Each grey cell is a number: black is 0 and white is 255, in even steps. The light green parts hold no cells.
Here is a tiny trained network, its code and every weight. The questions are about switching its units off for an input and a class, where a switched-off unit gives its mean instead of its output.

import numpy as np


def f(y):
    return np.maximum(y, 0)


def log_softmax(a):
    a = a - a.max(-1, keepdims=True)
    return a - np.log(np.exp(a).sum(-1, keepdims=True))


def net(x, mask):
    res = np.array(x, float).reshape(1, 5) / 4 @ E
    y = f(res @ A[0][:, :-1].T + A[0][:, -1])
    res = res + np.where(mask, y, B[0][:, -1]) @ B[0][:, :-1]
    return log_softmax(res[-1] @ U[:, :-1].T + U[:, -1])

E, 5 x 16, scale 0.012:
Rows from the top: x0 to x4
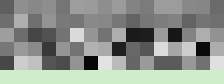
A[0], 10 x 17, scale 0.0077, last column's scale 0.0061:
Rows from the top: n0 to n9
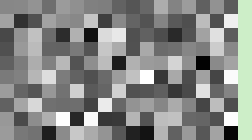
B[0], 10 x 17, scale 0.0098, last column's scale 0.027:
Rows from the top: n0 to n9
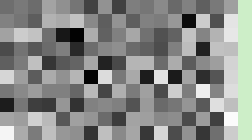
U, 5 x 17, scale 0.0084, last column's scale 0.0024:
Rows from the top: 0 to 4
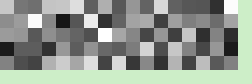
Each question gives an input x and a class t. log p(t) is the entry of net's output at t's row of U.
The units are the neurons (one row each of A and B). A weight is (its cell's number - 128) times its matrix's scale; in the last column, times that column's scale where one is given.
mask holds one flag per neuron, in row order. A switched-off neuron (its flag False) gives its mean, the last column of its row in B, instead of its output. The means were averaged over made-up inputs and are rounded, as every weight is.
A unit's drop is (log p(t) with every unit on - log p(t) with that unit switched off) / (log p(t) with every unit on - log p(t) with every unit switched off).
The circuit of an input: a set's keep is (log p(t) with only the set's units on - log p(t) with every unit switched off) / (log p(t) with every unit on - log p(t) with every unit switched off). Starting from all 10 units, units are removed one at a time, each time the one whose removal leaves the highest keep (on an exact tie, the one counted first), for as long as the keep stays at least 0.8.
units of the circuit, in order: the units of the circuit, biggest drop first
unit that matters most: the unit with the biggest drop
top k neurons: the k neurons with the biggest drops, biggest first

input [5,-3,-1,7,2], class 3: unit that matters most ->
n4
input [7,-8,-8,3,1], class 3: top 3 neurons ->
(n7 n2 n4)
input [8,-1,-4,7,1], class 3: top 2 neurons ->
(n7 n2)
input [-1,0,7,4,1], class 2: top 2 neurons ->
(n8 n1)
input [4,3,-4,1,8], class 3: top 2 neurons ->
(n7 n9)
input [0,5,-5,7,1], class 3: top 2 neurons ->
(n7 n2)
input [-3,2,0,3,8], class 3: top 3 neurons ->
(n5 n7 n3)
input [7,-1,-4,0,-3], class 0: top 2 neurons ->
(n2 n5)
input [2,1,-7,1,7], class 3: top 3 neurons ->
(n4 n7 n9)
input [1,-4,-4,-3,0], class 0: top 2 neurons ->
(n2 n3)
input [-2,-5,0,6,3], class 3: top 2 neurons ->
(n5 n4)
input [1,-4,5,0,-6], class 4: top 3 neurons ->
(n5 n1 n6)
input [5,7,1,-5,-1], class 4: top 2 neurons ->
(n9 n6)
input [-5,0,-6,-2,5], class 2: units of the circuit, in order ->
(n5)
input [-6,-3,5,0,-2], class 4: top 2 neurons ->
(n5 n6)
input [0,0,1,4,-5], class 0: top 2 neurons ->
(n2 n6)
